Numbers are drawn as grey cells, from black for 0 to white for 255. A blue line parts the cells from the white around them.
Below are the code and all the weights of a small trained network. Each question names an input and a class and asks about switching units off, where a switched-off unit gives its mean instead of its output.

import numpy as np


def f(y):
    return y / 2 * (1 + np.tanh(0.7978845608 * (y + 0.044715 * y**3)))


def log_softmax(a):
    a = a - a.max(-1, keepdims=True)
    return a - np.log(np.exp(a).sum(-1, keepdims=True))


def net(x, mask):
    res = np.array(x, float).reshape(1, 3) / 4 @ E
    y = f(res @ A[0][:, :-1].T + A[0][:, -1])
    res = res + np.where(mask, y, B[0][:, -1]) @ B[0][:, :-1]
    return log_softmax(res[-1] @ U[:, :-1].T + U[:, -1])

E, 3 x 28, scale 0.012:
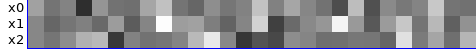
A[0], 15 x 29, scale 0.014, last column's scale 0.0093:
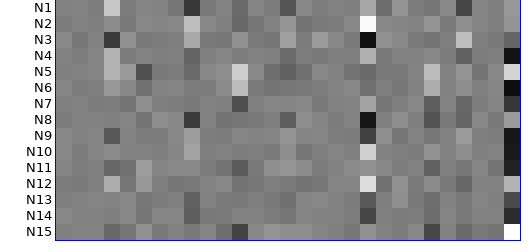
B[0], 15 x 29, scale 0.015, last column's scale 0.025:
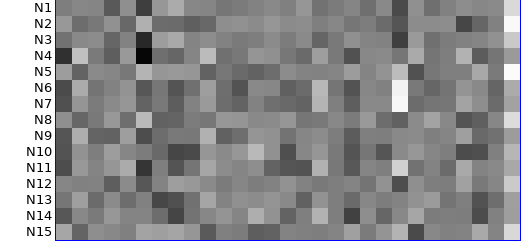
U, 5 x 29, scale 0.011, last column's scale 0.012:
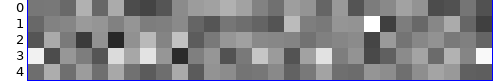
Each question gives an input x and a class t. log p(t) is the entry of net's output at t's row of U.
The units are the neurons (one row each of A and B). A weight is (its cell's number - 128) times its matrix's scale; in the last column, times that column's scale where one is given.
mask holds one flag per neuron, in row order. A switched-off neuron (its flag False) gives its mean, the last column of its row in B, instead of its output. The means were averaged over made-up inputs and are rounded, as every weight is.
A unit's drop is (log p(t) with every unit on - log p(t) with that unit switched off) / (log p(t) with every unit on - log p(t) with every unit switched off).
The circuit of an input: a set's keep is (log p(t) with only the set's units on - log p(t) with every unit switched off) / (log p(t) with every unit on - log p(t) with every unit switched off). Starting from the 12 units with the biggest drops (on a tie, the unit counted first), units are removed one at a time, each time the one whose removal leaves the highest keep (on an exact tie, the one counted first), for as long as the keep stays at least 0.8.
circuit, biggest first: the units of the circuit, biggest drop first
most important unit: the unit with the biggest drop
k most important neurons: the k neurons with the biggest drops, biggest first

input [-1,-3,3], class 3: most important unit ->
N10
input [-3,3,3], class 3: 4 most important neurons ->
(N11 N7 N5 N14)
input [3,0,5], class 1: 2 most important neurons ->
(N6 N2)
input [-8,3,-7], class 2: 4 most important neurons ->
(N12 N1 N5 N4)
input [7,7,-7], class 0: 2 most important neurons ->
(N2 N5)
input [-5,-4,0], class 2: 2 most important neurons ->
(N1 N2)
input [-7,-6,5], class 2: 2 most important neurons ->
(N1 N4)
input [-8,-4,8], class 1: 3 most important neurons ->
(N5 N6 N3)
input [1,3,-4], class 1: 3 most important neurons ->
(N11 N8 N15)
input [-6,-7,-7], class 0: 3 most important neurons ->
(N8 N5 N13)
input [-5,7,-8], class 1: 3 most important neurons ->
(N7 N15 N11)
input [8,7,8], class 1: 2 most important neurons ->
(N5 N6)
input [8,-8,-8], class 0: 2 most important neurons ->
(N8 N5)
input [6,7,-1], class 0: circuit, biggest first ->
(N2)
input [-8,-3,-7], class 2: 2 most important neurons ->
(N1 N5)
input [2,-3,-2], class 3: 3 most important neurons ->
(N10 N6 N15)
